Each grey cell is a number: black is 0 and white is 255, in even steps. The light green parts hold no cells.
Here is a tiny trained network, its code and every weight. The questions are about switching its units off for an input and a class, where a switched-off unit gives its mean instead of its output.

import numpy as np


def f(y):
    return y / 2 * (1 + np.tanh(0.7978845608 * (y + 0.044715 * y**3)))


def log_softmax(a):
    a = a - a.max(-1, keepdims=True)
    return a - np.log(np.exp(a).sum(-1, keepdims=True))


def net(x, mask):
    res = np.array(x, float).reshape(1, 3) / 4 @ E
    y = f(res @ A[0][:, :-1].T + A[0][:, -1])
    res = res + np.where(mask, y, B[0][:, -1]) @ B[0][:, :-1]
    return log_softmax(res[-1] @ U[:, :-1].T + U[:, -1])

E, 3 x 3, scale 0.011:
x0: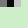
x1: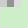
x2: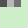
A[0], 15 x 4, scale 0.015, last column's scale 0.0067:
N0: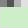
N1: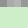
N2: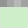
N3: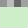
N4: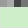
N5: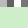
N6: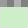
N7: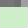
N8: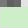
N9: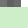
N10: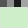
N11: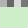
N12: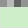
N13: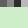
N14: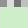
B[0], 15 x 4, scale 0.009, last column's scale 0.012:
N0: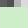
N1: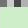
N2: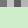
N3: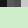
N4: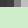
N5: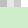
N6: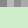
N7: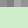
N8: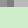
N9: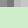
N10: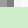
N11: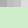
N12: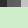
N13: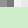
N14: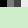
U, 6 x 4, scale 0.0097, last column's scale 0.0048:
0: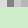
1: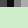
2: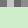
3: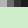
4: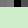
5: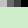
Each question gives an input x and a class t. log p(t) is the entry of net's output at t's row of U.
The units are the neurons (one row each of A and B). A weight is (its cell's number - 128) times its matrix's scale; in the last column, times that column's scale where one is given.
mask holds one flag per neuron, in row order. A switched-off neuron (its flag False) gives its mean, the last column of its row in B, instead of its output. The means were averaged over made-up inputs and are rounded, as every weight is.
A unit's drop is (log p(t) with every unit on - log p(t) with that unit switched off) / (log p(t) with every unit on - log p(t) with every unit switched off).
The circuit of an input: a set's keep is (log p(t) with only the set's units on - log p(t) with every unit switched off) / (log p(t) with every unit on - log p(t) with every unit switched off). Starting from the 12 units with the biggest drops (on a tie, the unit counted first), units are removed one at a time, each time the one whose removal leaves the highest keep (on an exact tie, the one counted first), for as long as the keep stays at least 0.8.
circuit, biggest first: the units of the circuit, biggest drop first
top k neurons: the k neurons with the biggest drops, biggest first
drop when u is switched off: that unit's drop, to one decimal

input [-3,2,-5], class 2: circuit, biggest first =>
[N10 N13]
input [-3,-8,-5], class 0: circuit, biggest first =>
[N10]
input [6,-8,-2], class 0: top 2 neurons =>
[N14 N3]
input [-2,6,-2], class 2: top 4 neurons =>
[N10 N13 N1 N2]
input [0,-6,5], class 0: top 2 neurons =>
[N10 N13]
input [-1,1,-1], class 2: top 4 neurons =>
[N10 N13 N4 N0]
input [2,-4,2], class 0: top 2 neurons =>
[N14 N3]
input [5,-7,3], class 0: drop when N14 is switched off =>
0.2
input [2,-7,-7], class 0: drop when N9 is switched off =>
0.1
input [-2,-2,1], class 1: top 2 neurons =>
[N5 N11]
